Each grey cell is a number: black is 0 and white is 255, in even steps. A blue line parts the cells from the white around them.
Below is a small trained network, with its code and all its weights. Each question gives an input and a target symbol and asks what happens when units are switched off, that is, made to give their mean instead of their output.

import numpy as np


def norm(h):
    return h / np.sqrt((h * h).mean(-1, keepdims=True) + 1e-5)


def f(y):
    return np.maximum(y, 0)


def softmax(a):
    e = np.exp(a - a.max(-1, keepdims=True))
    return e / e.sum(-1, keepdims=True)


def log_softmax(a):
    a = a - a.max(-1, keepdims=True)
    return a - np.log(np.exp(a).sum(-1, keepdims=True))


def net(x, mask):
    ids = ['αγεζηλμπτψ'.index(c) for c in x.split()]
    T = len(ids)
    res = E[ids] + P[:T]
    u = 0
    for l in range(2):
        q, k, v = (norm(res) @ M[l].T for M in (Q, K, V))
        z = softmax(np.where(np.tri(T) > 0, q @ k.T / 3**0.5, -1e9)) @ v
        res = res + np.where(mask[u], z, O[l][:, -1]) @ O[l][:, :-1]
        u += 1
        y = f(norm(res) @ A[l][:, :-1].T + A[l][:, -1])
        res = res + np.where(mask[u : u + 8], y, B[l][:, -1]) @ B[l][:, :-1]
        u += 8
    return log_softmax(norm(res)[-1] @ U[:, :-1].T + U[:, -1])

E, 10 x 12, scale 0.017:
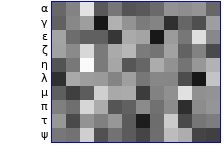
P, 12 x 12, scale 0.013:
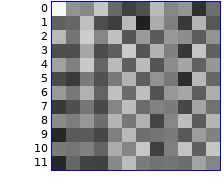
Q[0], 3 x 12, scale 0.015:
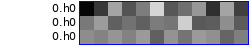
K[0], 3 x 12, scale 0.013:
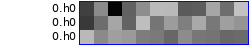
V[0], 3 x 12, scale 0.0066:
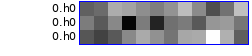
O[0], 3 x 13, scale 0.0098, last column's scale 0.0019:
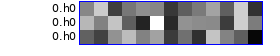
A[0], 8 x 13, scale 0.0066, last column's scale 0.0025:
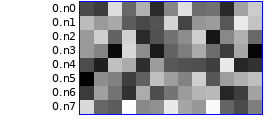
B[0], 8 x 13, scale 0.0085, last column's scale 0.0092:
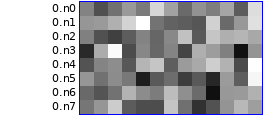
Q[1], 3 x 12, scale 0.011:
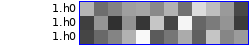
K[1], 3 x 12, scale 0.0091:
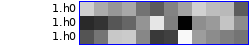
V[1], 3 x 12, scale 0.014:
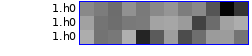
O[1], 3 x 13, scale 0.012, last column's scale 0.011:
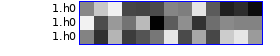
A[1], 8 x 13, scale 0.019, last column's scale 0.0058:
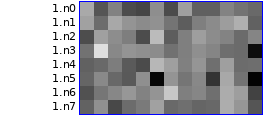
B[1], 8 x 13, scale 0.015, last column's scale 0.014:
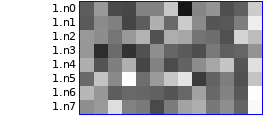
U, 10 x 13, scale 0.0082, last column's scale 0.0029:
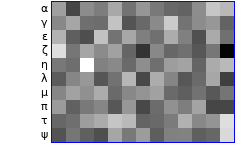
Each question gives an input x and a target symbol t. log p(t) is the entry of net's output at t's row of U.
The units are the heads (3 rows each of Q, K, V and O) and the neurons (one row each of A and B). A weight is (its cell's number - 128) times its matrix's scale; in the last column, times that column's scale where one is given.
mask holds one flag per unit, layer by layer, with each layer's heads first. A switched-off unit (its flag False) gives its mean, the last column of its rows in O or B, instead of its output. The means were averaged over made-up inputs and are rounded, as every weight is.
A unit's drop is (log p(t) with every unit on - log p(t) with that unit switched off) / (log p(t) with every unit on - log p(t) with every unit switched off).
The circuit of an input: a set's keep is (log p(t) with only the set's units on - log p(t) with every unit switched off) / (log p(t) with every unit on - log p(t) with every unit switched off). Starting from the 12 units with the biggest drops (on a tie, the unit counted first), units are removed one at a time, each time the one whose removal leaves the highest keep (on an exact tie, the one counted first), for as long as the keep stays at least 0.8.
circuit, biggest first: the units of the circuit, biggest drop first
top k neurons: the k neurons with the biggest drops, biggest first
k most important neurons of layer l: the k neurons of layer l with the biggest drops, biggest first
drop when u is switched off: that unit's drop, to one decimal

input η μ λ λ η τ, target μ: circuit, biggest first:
[0.h0, 1.n5]
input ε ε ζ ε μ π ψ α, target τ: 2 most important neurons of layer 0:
[0.n4, 0.n5]
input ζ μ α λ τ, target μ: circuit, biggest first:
[1.n5, 0.h0]
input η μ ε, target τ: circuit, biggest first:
[1.h0, 0.n5, 0.n1]
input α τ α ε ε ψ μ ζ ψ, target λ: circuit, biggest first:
[1.n1, 1.n4]
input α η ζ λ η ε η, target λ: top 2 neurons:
[1.n1, 0.n1]
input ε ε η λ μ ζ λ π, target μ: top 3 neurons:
[1.n5, 0.n5, 0.n4]
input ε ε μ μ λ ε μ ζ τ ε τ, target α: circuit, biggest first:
[1.h0]
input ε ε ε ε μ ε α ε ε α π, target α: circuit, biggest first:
[1.h0, 0.n7]
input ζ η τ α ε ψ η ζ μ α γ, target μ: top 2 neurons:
[0.n4, 1.n5]
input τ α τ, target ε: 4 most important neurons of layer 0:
[0.n3, 0.n2, 0.n5, 0.n4]
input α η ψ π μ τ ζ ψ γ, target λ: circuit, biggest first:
[0.h0, 1.n1]
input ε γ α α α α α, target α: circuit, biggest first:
[0.n0, 1.h0]
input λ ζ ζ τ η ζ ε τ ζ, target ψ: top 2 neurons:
[0.n3, 1.n3]
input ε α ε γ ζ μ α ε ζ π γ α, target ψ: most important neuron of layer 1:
[1.n0]
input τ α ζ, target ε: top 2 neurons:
[0.n3, 1.n2]
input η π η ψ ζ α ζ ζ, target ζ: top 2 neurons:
[1.n2, 1.n3]
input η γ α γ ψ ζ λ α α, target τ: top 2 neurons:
[0.n2, 0.n5]
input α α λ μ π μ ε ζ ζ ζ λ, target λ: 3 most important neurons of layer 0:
[0.n1, 0.n2, 0.n4]
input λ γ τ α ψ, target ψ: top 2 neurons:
[0.n3, 1.n3]
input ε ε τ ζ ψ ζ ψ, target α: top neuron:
[0.n0]
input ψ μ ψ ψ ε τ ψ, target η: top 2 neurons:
[0.n5, 1.n6]
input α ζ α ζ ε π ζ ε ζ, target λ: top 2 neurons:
[1.n1, 0.n4]
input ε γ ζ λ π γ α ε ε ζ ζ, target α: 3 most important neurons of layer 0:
[0.n0, 0.n2, 0.n7]
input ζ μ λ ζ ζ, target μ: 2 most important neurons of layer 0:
[0.n4, 0.n7]
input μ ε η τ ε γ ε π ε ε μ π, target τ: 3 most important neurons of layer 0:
[0.n4, 0.n5, 0.n7]
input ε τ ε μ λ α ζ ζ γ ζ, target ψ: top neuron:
[1.n0]
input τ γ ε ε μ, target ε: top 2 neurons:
[0.n3, 1.n2]
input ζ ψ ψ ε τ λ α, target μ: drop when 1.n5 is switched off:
0.7
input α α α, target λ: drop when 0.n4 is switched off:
0.2
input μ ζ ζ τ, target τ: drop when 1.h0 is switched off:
0.2
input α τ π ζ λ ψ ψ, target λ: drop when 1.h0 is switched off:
0.0
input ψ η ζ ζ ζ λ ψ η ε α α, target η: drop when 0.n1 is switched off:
0.1
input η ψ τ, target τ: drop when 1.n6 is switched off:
0.2
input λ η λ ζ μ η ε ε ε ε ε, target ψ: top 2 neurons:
[0.n3, 1.n3]
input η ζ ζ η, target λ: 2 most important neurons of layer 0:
[0.n5, 0.n4]
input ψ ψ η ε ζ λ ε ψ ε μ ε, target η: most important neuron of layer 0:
[0.n1]
